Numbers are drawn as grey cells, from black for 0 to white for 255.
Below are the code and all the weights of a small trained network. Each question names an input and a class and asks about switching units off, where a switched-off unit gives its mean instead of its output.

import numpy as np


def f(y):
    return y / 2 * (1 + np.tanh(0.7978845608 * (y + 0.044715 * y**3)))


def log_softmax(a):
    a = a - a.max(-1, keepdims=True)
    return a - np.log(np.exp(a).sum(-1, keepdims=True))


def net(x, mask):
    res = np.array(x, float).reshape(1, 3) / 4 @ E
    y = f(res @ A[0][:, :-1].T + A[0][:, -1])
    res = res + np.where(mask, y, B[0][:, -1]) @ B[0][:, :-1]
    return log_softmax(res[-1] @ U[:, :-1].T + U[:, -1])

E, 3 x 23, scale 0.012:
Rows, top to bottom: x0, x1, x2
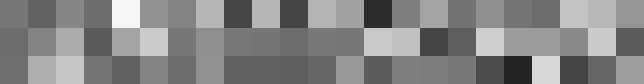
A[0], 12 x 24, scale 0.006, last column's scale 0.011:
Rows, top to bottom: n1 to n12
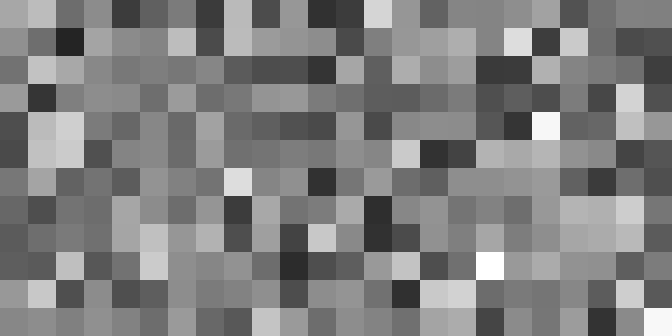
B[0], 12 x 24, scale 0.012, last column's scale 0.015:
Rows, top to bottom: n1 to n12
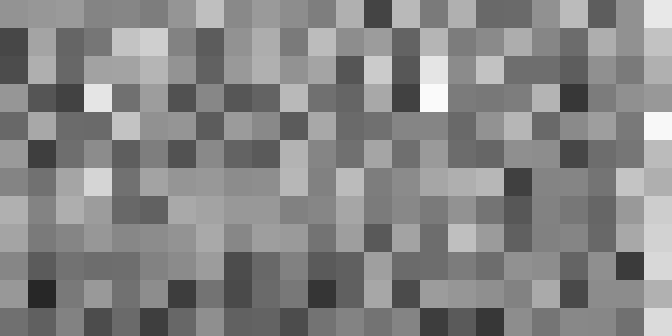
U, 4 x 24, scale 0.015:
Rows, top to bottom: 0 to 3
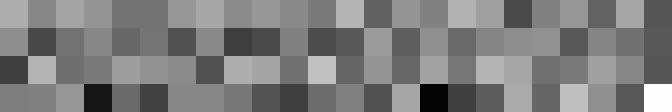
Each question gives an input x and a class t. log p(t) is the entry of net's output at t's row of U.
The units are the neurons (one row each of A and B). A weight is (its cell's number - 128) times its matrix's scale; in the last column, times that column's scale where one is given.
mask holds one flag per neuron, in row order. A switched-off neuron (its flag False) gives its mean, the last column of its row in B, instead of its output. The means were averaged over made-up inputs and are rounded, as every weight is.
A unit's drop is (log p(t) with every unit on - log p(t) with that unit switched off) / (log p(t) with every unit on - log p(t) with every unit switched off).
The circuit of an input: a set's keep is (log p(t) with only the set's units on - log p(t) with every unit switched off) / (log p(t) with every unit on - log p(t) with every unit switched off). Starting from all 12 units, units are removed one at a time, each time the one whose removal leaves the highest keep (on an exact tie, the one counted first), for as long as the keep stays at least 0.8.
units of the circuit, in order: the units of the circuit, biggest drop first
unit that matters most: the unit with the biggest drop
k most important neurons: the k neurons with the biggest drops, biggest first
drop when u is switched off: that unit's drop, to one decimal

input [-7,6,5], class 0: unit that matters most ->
n1
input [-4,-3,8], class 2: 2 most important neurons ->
[n5; n3]
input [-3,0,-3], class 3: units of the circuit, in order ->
[n3; n4]
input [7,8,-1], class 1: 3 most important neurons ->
[n10; n6; n1]
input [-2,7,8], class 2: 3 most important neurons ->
[n5; n3; n12]
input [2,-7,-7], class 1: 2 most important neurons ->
[n11; n5]
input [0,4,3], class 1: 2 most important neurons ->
[n12; n6]
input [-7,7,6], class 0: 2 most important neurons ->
[n1; n7]
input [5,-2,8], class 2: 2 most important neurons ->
[n5; n3]
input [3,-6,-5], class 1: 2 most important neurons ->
[n5; n11]
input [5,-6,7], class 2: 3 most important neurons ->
[n5; n3; n10]
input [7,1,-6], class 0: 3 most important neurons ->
[n9; n8; n5]
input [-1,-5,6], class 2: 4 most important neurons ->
[n5; n3; n10; n6]
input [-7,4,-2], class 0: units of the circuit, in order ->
[n1]
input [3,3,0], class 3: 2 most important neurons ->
[n7; n3]
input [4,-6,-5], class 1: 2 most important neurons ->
[n5; n11]
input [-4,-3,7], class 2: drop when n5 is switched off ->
0.5
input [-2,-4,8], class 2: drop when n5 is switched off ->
0.3
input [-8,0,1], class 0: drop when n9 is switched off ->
0.0
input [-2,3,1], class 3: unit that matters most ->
n11
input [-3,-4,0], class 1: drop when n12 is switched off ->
0.1
